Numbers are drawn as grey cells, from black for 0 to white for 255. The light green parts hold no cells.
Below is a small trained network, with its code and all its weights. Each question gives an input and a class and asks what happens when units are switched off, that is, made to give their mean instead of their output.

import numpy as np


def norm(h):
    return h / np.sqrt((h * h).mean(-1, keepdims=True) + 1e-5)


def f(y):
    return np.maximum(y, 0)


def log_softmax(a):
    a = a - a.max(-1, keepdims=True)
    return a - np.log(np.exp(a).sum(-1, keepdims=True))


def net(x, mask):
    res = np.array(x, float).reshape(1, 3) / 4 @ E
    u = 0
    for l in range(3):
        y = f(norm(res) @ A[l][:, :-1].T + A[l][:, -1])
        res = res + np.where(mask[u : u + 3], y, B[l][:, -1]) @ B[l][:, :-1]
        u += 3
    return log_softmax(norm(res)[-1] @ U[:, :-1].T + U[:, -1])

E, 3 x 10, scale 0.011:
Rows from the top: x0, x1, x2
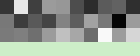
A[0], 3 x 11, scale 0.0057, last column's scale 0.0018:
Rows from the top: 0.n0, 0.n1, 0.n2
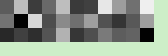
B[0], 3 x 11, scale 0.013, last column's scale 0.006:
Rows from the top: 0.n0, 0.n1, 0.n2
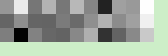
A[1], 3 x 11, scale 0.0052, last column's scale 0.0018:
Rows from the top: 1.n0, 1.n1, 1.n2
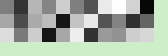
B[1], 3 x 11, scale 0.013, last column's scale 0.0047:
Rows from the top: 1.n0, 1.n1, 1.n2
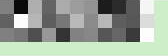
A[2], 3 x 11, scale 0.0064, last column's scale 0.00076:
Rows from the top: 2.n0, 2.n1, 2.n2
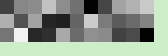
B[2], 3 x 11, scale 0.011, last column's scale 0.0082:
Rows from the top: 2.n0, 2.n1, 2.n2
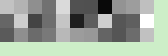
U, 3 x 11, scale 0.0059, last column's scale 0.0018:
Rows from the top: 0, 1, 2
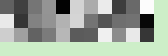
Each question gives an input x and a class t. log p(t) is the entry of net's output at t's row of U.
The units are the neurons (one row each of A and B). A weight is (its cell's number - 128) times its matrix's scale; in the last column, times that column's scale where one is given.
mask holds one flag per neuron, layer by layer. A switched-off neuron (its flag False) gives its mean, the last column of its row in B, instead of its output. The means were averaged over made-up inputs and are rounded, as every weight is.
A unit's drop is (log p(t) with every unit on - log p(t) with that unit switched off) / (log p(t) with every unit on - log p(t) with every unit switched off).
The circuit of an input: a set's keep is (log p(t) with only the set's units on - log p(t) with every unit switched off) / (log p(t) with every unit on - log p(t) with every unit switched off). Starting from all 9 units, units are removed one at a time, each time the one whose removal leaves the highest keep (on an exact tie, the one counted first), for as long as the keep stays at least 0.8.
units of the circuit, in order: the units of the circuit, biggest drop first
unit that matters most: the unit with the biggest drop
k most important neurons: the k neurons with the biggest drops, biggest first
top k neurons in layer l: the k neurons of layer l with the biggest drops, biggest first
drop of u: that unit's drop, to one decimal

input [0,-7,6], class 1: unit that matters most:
2.n1
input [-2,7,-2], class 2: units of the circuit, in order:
(2.n1; 1.n0)
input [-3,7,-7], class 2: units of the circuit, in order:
(2.n1; 0.n1)
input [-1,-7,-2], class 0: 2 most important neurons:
(1.n1; 0.n0)
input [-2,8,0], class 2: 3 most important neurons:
(2.n1; 1.n0; 1.n2)
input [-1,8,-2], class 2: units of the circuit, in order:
(2.n1; 1.n0)
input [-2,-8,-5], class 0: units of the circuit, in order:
(1.n1; 2.n0)
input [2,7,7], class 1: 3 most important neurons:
(0.n0; 2.n1; 0.n1)
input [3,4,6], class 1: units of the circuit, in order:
(2.n1; 0.n0)
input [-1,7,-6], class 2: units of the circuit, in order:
(2.n1; 0.n1)
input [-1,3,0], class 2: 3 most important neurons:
(2.n1; 1.n2; 1.n0)
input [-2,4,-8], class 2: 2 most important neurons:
(2.n1; 0.n1)
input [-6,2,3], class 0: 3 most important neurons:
(2.n0; 1.n2; 1.n0)
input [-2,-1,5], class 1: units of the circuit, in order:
(1.n0)
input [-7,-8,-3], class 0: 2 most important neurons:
(1.n1; 2.n0)
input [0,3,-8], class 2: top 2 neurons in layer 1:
(1.n2; 1.n0)
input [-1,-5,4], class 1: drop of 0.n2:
0.0
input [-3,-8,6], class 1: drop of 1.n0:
0.2
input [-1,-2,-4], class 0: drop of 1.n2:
-0.1
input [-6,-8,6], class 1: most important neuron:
(1.n0)
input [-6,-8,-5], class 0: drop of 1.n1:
0.2
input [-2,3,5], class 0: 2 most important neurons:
(2.n0; 1.n2)
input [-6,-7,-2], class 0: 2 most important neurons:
(1.n1; 2.n0)
